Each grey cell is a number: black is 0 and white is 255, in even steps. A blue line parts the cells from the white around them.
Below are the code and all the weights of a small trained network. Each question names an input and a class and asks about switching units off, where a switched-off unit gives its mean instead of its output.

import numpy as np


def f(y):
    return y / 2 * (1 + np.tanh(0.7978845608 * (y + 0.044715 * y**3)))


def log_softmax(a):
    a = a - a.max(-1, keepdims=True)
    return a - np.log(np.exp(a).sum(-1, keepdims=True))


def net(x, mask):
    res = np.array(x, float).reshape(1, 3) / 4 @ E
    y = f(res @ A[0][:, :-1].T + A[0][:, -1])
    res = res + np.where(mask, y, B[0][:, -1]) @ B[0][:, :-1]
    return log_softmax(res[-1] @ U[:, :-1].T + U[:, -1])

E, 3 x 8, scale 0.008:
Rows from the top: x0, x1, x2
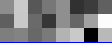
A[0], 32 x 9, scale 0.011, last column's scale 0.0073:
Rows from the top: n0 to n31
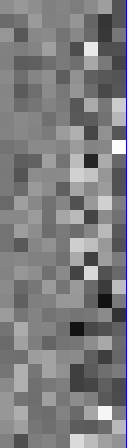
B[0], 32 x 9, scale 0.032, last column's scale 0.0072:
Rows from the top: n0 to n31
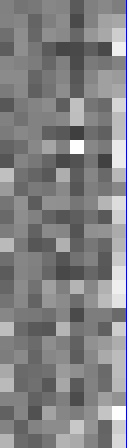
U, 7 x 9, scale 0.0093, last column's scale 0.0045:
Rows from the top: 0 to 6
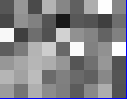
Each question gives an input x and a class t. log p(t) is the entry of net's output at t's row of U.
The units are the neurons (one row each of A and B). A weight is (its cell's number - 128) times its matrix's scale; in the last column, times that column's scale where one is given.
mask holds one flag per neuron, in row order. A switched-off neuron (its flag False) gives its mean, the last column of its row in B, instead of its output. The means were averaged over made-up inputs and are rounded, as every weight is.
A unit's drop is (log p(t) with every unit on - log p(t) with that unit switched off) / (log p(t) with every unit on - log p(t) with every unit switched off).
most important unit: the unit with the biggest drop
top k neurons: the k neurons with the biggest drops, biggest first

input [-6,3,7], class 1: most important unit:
n11
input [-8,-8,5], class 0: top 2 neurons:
[n21 n20]
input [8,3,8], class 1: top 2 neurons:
[n11 n15]
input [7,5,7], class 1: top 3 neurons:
[n11 n15 n9]
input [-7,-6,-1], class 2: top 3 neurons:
[n31 n12 n17]
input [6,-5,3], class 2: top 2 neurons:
[n23 n27]
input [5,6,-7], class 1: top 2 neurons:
[n19 n3]
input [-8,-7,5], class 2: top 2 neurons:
[n31 n12]
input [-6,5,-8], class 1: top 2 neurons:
[n3 n19]
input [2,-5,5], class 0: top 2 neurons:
[n21 n3]
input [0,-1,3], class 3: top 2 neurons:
[n3 n19]
